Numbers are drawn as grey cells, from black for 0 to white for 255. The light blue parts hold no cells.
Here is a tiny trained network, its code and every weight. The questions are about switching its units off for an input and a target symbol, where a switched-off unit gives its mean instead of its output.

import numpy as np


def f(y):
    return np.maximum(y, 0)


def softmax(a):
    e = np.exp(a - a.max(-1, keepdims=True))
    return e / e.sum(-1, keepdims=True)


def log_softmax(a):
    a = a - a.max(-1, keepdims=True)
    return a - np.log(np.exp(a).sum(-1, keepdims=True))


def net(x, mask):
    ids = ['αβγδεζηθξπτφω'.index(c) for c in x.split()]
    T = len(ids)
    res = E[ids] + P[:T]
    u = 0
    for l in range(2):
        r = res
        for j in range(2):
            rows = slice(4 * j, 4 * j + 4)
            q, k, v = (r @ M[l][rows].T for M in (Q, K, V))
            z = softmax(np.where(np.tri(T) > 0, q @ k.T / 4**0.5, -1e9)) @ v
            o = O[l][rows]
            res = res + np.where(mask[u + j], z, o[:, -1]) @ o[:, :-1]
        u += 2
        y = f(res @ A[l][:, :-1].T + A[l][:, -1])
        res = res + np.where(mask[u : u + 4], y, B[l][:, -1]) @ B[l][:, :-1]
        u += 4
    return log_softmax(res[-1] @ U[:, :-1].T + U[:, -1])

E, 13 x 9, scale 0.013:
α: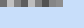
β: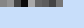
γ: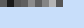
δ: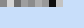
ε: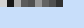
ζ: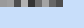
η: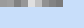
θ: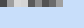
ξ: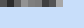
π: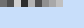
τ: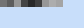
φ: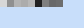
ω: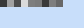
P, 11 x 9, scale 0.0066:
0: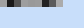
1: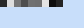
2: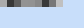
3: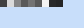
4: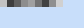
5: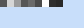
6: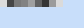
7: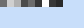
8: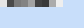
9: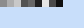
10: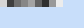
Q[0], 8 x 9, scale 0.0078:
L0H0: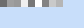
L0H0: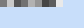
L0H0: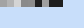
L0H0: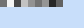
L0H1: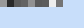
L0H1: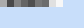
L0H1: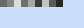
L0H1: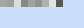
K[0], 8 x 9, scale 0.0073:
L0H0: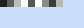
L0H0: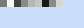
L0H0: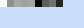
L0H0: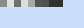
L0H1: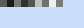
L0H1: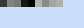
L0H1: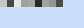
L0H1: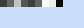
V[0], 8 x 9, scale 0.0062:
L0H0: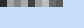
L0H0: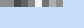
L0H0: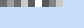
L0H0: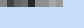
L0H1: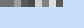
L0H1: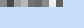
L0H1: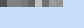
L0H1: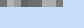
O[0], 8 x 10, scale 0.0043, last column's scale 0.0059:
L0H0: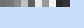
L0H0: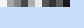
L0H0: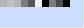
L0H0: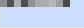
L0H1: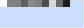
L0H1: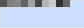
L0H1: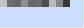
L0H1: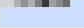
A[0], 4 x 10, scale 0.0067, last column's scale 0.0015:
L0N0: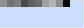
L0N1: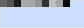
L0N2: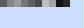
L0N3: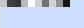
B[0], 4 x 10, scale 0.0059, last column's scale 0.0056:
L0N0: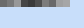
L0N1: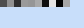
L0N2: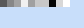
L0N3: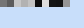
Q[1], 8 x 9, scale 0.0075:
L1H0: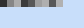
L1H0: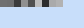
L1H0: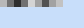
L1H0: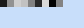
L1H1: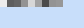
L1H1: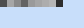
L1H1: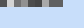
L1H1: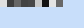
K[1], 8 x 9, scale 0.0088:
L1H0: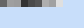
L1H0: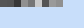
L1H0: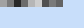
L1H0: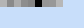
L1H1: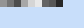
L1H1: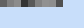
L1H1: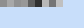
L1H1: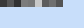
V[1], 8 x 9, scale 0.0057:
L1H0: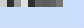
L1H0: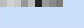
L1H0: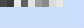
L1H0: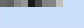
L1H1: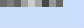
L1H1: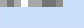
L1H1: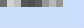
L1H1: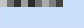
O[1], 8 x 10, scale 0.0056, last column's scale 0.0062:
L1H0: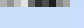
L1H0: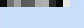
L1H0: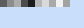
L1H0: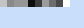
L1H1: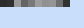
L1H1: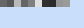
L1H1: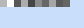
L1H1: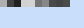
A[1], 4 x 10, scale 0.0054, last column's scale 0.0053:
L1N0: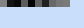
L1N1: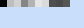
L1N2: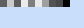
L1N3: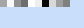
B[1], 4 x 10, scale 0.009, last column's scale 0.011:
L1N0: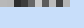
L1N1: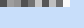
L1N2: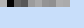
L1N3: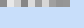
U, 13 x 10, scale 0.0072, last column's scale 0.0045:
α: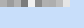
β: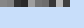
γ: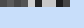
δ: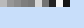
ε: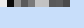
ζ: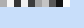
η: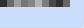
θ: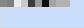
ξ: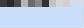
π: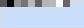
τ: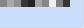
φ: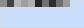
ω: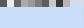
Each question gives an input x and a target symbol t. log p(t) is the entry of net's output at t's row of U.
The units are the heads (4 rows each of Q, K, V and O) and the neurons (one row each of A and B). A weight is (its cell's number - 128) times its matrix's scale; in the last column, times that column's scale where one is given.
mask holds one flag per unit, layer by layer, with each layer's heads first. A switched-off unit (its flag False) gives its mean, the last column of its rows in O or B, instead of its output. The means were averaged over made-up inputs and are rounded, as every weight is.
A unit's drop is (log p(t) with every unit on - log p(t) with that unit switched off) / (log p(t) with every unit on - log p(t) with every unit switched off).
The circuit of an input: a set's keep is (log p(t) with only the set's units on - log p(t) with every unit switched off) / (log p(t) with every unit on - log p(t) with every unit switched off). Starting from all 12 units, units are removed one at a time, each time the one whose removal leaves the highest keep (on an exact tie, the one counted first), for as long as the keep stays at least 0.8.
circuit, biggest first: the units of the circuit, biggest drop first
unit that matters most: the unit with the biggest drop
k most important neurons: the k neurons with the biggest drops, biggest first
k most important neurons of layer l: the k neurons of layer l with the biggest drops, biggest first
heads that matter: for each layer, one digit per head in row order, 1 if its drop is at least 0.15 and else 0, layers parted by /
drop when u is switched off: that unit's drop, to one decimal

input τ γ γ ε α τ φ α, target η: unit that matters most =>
L0H0
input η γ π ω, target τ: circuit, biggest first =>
(L1H0; L1H1)
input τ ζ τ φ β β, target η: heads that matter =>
10 / 10
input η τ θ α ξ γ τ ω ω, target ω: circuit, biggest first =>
(L0N1; L1H0; L1N3; L0H0)
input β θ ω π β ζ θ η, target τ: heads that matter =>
00 / 10
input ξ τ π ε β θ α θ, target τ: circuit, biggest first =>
(L0H0; L1H0)
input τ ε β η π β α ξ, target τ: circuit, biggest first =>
(L1H0; L1H1)
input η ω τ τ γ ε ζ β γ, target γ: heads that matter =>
00 / 00
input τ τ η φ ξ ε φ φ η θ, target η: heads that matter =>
00 / 10
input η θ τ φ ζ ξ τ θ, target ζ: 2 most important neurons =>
(L0N0; L0N2)
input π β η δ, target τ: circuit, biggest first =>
(L1H0; L1N1)
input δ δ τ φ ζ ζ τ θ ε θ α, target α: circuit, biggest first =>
(L1N3; L1H0; L0H0)
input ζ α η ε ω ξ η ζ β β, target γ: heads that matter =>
10 / 11
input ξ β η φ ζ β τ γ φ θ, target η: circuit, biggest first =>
(L1H0; L1N1; L0H1)
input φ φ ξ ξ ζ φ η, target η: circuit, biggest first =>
(L0N3; L1H0; L1N1)
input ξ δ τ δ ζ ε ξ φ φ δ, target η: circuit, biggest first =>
(L1H0; L1N1)
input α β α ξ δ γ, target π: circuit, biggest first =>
(L0N2; L1H0; L0H0)
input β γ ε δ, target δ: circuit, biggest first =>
(L0H1; L1N2)
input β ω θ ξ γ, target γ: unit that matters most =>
L0N2
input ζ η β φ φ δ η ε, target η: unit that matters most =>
L1N1
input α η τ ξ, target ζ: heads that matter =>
00 / 01
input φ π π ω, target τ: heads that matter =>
00 / 11
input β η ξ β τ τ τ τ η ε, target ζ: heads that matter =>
00 / 01
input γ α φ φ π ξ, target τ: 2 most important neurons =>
(L0N0; L1N1)
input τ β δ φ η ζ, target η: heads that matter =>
00 / 10
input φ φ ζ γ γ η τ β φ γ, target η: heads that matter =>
10 / 10
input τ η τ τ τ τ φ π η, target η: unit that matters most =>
L0N3
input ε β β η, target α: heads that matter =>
11 / 10
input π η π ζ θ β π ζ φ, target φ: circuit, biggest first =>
(L1N1; L1H0; L0H0)
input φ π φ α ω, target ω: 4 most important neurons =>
(L0N1; L1N3; L0N2; L1N0)
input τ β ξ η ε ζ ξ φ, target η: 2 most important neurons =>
(L1N1; L0N2)
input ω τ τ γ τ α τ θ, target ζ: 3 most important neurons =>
(L0N0; L0N2; L1N1)
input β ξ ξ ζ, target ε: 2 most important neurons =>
(L1N2; L0N2)
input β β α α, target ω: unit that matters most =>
L1H0
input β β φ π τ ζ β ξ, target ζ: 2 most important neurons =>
(L0N0; L0N2)
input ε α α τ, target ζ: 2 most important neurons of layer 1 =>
(L1N1; L1N2)
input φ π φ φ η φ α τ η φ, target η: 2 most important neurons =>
(L0N2; L1N1)
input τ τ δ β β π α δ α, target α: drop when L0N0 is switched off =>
0.0
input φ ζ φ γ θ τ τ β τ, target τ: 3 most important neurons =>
(L0N0; L1N0; L0N2)
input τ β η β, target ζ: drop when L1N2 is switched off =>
0.1
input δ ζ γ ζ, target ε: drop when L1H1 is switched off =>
0.2
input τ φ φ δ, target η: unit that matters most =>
L1N1
